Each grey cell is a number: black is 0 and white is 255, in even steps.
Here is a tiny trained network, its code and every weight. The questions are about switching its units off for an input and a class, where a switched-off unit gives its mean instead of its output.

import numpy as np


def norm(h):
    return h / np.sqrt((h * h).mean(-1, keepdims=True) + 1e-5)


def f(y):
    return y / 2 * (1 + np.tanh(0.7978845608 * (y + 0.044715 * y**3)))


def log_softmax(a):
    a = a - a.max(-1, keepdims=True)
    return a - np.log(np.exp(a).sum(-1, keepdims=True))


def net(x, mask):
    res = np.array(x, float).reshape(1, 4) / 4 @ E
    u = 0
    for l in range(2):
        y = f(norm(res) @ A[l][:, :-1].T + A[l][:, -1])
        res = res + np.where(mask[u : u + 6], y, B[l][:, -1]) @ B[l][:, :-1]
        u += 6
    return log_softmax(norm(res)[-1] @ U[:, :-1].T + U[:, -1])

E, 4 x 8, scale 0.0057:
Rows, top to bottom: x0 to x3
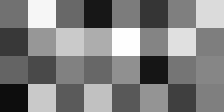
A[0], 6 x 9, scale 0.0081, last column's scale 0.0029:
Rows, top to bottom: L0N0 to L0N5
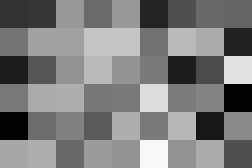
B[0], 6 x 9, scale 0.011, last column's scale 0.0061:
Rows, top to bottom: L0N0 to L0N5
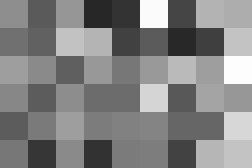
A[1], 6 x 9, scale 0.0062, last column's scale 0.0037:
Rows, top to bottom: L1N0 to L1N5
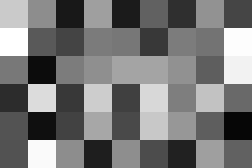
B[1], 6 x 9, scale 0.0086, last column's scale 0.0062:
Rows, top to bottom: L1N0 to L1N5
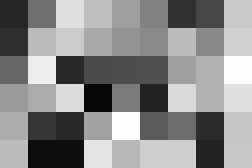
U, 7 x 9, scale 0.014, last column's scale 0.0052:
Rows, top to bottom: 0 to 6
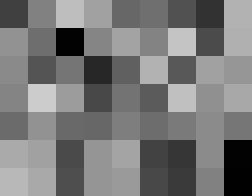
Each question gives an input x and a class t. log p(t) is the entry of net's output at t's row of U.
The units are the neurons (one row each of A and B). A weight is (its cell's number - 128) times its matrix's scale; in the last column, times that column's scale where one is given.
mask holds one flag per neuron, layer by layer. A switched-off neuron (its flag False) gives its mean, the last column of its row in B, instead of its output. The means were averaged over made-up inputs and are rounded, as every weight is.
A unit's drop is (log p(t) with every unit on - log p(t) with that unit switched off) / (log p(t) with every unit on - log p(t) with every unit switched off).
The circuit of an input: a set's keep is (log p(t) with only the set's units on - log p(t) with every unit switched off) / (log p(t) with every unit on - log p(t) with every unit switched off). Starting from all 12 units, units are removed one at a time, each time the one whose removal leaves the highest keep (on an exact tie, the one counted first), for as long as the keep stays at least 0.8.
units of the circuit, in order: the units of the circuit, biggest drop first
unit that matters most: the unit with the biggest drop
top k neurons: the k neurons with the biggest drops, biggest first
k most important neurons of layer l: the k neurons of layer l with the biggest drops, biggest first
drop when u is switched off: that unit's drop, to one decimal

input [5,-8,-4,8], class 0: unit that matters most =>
L1N0
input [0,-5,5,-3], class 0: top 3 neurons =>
(L1N0; L0N5; L1N1)
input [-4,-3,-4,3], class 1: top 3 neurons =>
(L1N4; L0N0; L0N1)
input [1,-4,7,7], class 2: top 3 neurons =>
(L0N0; L1N2; L1N1)
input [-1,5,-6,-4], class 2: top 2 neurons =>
(L0N5; L1N0)
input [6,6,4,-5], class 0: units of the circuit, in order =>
(L0N1; L1N3)
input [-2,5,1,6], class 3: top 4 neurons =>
(L0N2; L1N3; L1N0; L1N5)
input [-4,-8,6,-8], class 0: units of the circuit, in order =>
(L1N1; L1N0)
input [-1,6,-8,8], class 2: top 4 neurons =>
(L0N5; L0N3; L1N1; L0N1)
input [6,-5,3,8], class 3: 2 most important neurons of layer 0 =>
(L0N1; L0N5)
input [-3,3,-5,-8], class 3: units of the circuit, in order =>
(L1N5; L1N2)
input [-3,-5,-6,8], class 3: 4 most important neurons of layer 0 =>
(L0N1; L0N0; L0N2; L0N4)
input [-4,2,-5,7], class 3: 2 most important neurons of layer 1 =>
(L1N3; L1N5)
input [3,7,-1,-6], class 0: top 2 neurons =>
(L0N1; L1N3)
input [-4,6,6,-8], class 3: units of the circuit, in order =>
(L1N2)
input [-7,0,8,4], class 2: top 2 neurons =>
(L0N0; L1N5)
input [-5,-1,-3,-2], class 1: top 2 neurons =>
(L1N4; L1N3)
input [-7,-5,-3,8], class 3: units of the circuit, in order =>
(L1N3; L0N2)
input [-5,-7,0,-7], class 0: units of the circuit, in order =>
(L1N1; L1N0)
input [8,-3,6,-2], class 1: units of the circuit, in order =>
(L1N5)
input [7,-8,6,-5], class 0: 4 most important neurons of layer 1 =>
(L1N0; L1N1; L1N2; L1N3)
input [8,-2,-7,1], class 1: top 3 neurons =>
(L1N5; L0N0; L0N2)
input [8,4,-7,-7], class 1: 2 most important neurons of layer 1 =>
(L1N5; L1N3)
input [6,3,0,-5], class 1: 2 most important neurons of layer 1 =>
(L1N5; L1N3)
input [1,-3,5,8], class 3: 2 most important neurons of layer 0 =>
(L0N2; L0N5)
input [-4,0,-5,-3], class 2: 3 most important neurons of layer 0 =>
(L0N5; L0N2; L0N3)
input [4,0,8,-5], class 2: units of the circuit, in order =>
(L0N0)
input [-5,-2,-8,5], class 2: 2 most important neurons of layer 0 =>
(L0N5; L0N3)
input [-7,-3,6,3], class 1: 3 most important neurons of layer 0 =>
(L0N2; L0N5; L0N3)
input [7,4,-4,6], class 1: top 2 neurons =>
(L1N5; L0N2)
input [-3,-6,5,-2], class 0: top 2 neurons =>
(L1N0; L0N5)
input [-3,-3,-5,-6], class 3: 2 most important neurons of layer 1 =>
(L1N1; L1N5)
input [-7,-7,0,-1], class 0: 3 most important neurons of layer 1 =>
(L1N0; L1N1; L1N5)
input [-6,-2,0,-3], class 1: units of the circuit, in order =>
(L1N4)
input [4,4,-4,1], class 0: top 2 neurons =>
(L0N1; L0N0)
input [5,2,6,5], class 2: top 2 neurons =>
(L0N0; L1N4)
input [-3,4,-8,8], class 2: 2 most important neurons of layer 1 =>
(L1N1; L1N4)
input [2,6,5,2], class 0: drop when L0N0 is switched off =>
-0.1
